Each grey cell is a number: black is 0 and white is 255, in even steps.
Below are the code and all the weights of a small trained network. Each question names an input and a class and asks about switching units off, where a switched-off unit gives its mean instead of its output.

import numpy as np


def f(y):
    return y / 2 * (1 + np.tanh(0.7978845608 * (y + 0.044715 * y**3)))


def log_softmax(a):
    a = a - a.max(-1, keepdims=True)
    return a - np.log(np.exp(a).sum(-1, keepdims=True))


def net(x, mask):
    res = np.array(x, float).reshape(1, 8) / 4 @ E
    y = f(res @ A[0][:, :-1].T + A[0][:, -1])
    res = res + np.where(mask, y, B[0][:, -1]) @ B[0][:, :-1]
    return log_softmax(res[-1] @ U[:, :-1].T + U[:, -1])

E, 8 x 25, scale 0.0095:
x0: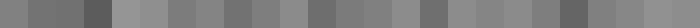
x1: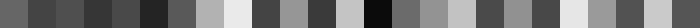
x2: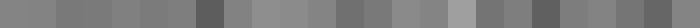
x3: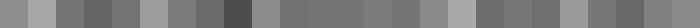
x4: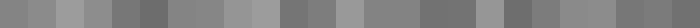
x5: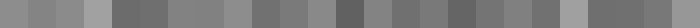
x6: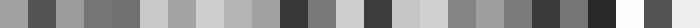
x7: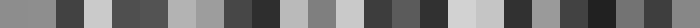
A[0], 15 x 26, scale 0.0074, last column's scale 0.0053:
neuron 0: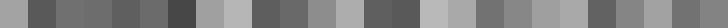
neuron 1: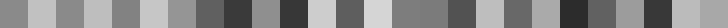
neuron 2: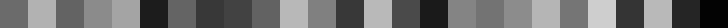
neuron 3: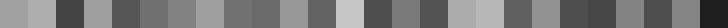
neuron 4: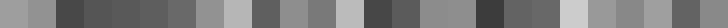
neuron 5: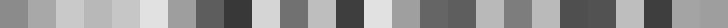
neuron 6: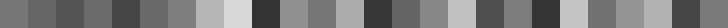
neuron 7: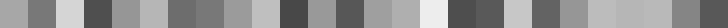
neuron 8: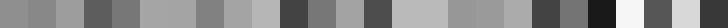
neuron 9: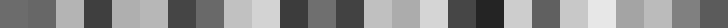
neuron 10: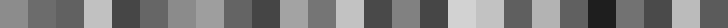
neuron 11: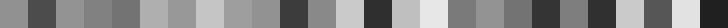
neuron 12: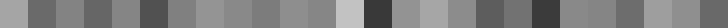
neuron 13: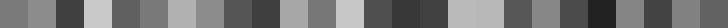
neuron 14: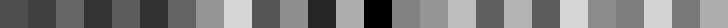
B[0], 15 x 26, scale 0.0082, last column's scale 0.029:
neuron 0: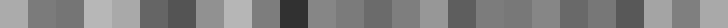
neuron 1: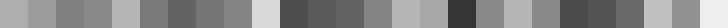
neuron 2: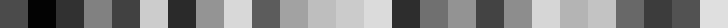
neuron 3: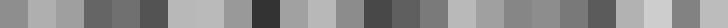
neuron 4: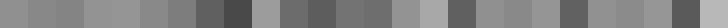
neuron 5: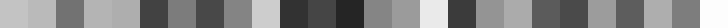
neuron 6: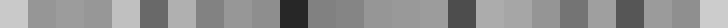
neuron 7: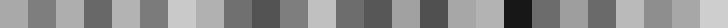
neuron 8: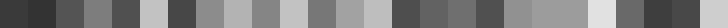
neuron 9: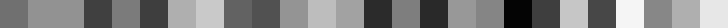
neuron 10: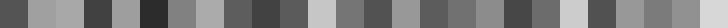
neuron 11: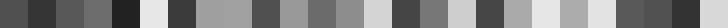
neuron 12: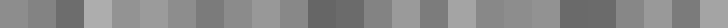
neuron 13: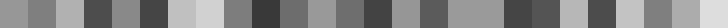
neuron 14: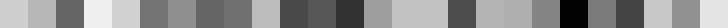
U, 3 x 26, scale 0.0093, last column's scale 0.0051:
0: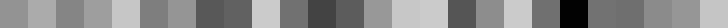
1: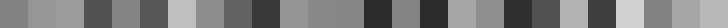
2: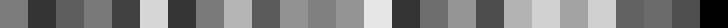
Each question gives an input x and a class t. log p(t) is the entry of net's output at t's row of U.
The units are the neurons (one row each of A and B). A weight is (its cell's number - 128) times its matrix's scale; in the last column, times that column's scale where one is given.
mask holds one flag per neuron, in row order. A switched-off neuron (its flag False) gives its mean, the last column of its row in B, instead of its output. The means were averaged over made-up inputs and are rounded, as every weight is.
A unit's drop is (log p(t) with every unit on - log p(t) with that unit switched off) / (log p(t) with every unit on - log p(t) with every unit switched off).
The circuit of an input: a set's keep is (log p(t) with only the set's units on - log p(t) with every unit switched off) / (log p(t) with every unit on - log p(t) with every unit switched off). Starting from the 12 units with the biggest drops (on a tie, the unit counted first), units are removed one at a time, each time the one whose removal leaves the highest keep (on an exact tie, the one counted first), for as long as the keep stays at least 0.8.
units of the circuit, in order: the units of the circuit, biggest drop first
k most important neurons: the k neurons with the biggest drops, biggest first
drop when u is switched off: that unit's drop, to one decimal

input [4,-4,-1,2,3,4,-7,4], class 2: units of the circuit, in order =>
[neuron 2]
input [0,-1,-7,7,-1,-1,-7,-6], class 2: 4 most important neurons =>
[neuron 2; neuron 13; neuron 10; neuron 3]
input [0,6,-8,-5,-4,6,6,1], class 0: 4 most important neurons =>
[neuron 14; neuron 2; neuron 6; neuron 4]
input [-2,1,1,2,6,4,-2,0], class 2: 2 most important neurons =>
[neuron 5; neuron 1]
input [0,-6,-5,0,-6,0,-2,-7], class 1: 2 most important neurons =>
[neuron 9; neuron 7]
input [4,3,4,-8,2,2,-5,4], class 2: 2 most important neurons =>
[neuron 2; neuron 9]
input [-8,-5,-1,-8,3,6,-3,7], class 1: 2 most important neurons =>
[neuron 13; neuron 14]
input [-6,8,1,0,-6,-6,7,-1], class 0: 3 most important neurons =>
[neuron 14; neuron 2; neuron 6]
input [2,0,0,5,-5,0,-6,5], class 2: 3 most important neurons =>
[neuron 2; neuron 9; neuron 7]
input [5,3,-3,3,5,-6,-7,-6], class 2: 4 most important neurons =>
[neuron 2; neuron 13; neuron 10; neuron 3]
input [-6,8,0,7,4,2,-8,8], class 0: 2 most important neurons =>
[neuron 14; neuron 9]
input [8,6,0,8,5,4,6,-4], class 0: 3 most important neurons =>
[neuron 14; neuron 2; neuron 6]
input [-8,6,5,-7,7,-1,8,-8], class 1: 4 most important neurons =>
[neuron 9; neuron 7; neuron 2; neuron 5]
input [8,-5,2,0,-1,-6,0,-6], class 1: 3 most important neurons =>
[neuron 9; neuron 7; neuron 14]
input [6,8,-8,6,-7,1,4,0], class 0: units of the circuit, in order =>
[neuron 14]
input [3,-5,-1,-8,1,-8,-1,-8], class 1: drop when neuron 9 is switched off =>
1.2
